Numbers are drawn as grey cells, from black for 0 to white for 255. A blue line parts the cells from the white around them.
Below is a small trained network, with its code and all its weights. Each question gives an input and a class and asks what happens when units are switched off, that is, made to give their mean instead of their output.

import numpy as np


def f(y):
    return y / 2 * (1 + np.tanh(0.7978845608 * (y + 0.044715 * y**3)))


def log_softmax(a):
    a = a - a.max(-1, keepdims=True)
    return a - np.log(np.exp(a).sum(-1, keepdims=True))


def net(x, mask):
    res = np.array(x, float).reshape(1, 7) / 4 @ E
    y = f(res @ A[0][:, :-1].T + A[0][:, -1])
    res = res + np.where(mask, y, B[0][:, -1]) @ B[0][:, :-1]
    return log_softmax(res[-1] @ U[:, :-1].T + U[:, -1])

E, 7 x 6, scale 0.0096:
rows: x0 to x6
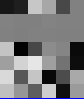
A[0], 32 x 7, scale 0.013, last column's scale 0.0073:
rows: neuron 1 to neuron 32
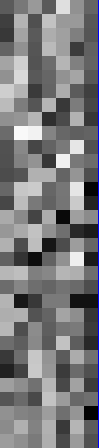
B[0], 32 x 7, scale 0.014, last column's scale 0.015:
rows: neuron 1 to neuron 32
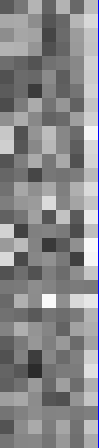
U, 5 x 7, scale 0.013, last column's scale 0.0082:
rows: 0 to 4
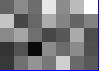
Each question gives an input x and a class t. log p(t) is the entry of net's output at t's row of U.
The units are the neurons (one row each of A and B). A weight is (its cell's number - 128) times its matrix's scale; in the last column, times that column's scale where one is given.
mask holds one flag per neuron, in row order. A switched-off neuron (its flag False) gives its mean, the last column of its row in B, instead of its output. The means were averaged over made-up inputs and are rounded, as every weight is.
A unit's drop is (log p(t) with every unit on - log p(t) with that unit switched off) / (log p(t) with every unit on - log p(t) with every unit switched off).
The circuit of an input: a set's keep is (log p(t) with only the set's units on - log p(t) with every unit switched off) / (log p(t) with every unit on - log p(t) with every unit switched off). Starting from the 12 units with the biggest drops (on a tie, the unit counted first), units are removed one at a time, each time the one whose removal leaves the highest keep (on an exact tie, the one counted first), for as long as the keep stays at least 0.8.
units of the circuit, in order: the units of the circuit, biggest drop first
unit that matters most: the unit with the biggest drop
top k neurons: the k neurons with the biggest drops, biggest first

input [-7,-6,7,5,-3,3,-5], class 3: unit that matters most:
neuron 7
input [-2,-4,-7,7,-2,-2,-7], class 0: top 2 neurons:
(neuron 22; neuron 16)
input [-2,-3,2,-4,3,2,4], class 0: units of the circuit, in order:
(neuron 10; neuron 19)
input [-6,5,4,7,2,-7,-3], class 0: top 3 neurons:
(neuron 22; neuron 18; neuron 9)
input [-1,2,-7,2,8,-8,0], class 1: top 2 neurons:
(neuron 17; neuron 10)
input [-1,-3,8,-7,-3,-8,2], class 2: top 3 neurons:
(neuron 2; neuron 3; neuron 22)
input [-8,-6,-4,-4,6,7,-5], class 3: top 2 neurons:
(neuron 7; neuron 20)
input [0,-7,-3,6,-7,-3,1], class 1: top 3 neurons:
(neuron 19; neuron 14; neuron 15)
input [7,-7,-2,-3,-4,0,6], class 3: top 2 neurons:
(neuron 27; neuron 26)
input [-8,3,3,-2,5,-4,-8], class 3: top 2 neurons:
(neuron 7; neuron 5)
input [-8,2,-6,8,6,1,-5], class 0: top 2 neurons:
(neuron 22; neuron 27)
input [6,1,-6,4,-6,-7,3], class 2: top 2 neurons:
(neuron 29; neuron 10)
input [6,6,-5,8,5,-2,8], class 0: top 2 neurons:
(neuron 22; neuron 12)
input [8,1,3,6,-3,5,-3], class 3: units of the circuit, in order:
(neuron 27)
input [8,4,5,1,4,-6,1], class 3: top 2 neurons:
(neuron 27; neuron 13)
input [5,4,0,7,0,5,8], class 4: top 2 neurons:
(neuron 16; neuron 8)
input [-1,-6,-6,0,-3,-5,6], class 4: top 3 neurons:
(neuron 16; neuron 18; neuron 8)
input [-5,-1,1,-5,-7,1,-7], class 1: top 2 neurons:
(neuron 19; neuron 11)
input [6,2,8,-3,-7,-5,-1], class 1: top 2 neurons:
(neuron 19; neuron 11)
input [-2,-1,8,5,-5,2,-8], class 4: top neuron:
(neuron 12)
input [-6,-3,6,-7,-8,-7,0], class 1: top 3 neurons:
(neuron 19; neuron 11; neuron 22)
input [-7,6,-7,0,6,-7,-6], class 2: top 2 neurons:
(neuron 4; neuron 3)
